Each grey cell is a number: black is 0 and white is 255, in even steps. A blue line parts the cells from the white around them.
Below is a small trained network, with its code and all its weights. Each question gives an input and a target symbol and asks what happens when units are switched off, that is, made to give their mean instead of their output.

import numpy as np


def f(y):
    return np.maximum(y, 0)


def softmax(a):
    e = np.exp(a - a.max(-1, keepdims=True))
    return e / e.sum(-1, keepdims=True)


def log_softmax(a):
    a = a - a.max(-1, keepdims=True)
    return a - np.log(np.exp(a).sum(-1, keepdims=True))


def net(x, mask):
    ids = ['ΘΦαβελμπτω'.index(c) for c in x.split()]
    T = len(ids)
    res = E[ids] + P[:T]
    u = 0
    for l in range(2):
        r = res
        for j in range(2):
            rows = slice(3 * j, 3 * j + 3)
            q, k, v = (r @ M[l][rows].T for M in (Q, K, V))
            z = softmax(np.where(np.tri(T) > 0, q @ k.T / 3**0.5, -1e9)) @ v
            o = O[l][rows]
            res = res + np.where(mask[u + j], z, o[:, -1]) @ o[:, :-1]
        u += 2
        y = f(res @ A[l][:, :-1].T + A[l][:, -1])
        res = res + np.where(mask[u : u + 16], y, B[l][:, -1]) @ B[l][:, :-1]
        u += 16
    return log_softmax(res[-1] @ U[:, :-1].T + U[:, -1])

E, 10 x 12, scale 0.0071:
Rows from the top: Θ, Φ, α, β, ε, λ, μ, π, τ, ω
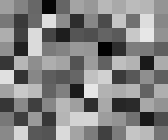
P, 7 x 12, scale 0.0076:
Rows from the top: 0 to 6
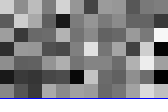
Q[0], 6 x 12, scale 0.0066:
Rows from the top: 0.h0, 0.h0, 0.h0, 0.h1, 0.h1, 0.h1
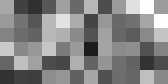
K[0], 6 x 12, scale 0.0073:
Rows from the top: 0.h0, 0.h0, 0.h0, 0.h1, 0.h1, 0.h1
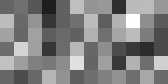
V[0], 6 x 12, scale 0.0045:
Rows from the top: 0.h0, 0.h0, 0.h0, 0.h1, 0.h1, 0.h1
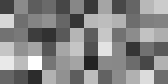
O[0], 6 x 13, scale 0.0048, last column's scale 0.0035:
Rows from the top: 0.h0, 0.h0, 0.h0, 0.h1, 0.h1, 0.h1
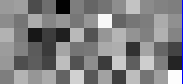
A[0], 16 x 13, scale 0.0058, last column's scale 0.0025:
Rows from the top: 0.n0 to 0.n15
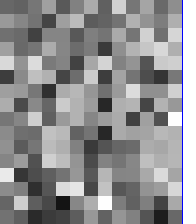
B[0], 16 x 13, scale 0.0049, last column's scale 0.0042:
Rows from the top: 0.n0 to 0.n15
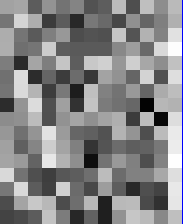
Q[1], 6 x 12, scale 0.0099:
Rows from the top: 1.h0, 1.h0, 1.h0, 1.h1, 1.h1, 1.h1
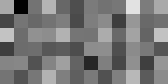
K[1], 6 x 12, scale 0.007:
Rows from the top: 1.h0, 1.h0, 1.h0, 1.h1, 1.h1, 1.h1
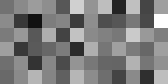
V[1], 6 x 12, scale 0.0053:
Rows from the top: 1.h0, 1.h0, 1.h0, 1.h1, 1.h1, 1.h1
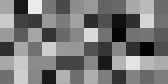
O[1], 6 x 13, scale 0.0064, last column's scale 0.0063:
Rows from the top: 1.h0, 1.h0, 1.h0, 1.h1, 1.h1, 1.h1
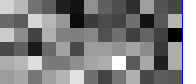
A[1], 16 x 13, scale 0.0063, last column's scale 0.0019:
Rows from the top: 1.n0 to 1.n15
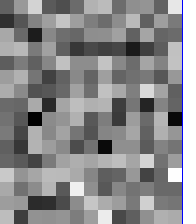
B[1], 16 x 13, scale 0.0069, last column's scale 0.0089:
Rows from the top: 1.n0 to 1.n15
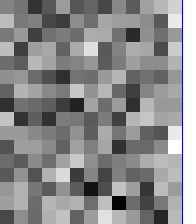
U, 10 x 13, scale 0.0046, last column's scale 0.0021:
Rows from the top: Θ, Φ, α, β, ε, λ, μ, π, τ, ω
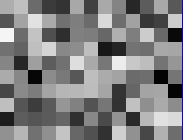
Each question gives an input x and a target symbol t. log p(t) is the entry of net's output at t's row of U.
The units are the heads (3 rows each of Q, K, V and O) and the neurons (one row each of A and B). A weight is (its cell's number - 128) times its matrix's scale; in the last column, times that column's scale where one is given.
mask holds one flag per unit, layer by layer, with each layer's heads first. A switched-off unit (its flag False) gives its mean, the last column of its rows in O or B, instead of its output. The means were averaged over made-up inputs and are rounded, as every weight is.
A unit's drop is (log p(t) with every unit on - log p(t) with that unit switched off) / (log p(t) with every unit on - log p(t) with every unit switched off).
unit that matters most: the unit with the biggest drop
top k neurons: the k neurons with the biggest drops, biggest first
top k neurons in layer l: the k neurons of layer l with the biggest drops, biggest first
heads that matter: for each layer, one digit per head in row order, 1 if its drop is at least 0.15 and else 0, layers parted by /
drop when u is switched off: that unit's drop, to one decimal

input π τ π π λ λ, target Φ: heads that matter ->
00 / 10
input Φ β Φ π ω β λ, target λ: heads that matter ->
00 / 10
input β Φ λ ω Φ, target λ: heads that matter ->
01 / 11
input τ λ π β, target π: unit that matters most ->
1.h1
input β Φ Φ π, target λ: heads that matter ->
01 / 10
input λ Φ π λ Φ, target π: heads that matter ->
00 / 01
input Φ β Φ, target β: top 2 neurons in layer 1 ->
(1.n3, 1.n10)
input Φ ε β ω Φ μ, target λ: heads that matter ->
00 / 10
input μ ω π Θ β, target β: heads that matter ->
01 / 10
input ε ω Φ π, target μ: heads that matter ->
01 / 10
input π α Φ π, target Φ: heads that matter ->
01 / 10
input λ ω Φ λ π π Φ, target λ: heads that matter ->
11 / 11
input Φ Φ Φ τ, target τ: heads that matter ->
00 / 00
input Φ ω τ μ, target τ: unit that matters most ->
1.n0
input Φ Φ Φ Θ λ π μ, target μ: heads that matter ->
00 / 10
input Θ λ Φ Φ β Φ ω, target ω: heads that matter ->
00 / 01
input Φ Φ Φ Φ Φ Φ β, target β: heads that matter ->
00 / 10
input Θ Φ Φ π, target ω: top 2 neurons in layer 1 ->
(1.n13, 1.n12)
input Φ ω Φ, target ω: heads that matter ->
00 / 11
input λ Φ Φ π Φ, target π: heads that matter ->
01 / 01
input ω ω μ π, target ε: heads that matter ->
01 / 10
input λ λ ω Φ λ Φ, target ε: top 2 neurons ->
(0.n7, 0.n6)
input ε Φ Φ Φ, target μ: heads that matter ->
01 / 10
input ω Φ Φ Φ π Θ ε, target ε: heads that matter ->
00 / 10
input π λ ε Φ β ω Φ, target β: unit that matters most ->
0.h1
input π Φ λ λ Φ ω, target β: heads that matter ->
00 / 11
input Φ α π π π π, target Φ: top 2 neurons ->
(0.n14, 1.n10)
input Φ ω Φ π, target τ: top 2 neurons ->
(1.n0, 0.n9)
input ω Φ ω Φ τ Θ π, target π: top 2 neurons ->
(1.n8, 0.n11)
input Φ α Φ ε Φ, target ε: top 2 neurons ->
(0.n5, 1.n11)
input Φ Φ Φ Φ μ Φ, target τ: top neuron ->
(1.n0)
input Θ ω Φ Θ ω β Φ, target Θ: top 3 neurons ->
(0.n14, 0.n15, 1.n6)
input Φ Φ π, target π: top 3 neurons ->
(1.n8, 0.n8, 0.n11)
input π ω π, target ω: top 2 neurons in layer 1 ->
(1.n12, 1.n10)
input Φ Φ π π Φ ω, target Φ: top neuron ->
(0.n15)
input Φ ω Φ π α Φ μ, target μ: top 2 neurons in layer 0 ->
(0.n4, 0.n10)
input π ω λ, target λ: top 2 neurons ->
(1.n15, 0.n12)
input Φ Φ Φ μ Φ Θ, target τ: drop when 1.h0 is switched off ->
0.1
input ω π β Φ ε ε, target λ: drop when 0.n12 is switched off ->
0.0
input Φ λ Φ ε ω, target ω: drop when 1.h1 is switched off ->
0.3
